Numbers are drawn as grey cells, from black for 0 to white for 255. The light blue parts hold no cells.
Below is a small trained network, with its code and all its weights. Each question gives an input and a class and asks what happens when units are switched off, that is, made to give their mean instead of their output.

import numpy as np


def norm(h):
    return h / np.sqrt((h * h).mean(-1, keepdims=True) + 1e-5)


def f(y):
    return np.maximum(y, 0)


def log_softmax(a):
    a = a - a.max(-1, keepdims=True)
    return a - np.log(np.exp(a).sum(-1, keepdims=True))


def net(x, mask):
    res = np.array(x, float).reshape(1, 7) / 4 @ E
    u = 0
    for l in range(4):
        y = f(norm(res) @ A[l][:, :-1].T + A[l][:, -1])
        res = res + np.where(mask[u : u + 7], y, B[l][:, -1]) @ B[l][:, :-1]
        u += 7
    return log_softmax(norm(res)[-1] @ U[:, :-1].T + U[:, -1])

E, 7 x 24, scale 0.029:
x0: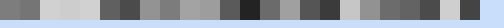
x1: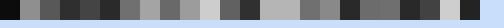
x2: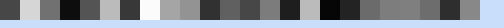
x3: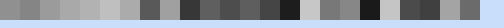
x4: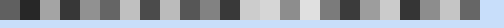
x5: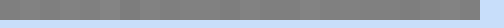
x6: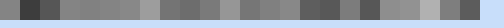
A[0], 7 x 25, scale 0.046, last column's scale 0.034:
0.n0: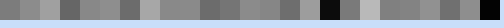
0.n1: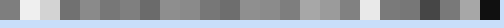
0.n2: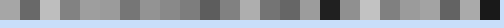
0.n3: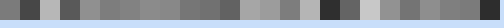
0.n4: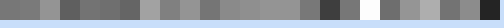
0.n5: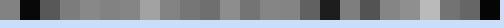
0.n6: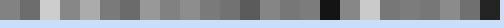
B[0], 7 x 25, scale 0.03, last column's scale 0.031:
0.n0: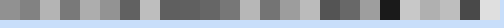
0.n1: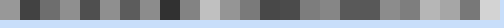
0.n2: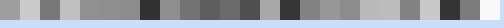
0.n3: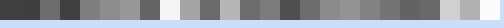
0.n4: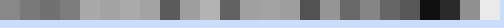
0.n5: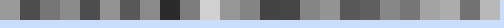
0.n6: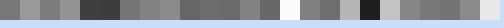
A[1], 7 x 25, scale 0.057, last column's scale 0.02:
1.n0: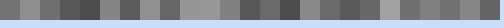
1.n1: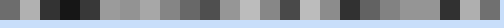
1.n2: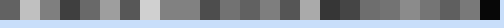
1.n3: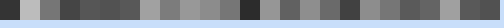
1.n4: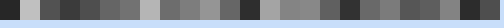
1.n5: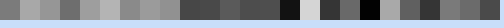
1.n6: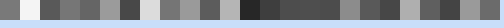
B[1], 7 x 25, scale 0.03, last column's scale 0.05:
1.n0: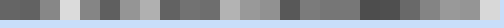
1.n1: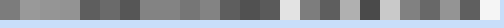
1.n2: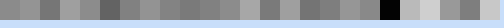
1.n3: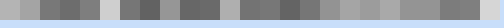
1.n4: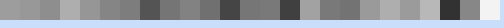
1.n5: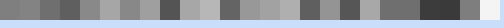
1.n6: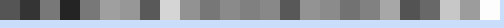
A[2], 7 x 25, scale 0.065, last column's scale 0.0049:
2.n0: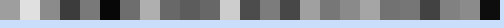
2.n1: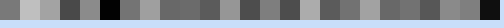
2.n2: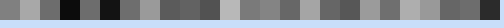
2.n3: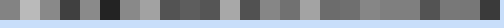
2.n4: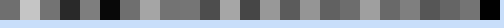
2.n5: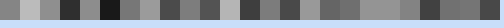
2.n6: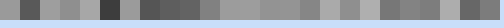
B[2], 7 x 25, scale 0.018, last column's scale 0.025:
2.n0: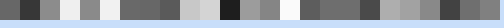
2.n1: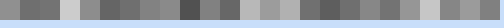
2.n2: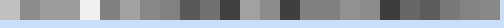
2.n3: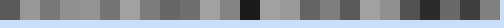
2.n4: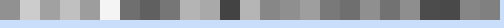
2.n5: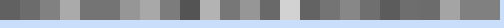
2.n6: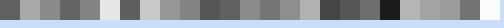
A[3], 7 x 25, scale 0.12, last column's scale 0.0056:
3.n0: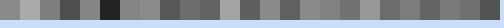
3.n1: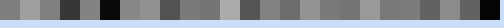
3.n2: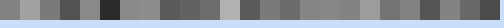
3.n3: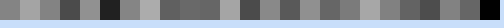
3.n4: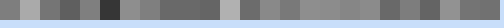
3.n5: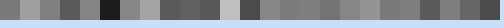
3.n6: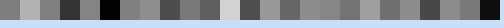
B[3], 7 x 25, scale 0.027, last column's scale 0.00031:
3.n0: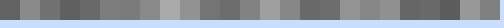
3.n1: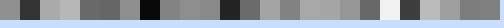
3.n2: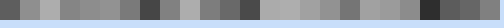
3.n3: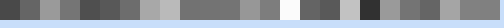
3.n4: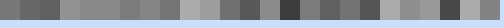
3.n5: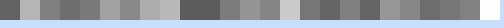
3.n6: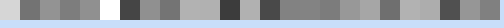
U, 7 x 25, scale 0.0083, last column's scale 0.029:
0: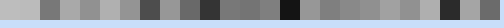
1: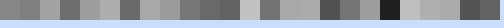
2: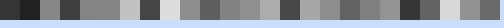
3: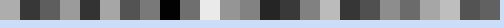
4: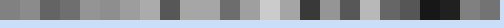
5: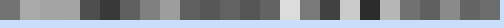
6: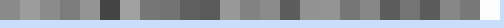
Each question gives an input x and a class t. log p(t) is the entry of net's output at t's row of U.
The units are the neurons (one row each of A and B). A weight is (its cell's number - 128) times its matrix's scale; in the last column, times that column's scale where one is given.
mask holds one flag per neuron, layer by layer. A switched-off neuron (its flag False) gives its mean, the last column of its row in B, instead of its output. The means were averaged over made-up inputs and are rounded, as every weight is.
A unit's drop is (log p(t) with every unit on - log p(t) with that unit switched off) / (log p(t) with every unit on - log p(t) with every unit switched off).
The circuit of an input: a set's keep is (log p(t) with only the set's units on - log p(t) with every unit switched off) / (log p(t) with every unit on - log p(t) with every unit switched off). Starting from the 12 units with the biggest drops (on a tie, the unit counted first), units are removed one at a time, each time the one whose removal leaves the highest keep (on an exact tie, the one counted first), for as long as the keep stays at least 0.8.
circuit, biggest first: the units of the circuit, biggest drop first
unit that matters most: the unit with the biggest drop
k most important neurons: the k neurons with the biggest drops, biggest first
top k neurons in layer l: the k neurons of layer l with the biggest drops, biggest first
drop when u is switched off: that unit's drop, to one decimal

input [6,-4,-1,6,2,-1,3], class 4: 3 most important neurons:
1.n5; 1.n1; 1.n4
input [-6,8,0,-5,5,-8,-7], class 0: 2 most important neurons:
1.n4; 1.n3
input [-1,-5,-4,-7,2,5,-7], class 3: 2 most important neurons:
0.n1; 1.n5
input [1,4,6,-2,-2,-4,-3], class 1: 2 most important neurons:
0.n0; 1.n2
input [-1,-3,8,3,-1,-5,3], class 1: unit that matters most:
0.n0
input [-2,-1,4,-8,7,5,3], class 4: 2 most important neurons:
0.n4; 1.n6
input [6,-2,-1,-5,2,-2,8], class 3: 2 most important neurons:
0.n5; 1.n1
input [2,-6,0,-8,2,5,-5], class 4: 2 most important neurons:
0.n4; 1.n4
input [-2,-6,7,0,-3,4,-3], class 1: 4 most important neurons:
0.n0; 1.n2; 1.n4; 1.n3
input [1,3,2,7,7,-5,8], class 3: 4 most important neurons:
0.n5; 1.n6; 1.n5; 1.n0
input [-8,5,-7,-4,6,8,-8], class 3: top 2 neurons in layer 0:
0.n0; 0.n1
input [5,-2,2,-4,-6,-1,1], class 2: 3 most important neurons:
1.n6; 1.n1; 1.n5
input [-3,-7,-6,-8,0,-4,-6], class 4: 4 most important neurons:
0.n4; 1.n4; 1.n3; 0.n0
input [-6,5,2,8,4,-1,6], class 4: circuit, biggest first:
1.n5
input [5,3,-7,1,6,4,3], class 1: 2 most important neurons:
2.n6; 1.n6
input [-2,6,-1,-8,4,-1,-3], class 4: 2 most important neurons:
0.n4; 1.n6
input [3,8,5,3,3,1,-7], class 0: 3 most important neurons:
1.n4; 1.n3; 0.n5
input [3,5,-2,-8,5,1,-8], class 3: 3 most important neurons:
0.n1; 1.n5; 1.n6
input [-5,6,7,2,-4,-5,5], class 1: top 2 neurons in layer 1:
1.n2; 1.n1
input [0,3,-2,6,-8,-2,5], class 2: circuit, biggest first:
1.n6
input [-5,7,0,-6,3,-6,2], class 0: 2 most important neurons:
1.n4; 1.n5
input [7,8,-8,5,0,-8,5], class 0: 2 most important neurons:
0.n0; 0.n2
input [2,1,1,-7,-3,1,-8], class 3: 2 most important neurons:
0.n1; 1.n5
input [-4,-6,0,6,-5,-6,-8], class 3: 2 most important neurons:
0.n1; 1.n4
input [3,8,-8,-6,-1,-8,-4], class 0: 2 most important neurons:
0.n0; 0.n2
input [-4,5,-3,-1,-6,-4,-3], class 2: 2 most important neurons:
1.n6; 0.n3
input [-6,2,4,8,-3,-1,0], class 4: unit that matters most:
1.n5
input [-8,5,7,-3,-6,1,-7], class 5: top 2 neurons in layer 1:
1.n1; 1.n2
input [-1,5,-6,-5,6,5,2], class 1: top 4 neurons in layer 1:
1.n6; 1.n5; 1.n1; 1.n4
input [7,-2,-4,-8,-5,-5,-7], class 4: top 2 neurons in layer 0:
0.n4; 0.n5
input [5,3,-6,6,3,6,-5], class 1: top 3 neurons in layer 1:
1.n1; 1.n6; 1.n4
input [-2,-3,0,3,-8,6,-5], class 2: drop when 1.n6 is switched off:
0.7
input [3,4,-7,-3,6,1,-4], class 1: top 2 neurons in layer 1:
1.n6; 1.n1
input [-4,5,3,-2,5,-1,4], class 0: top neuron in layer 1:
1.n3
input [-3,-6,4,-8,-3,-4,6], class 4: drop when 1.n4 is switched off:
0.3
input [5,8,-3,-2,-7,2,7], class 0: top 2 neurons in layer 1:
1.n4; 1.n3
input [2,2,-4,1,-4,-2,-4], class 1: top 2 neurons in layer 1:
1.n1; 1.n5
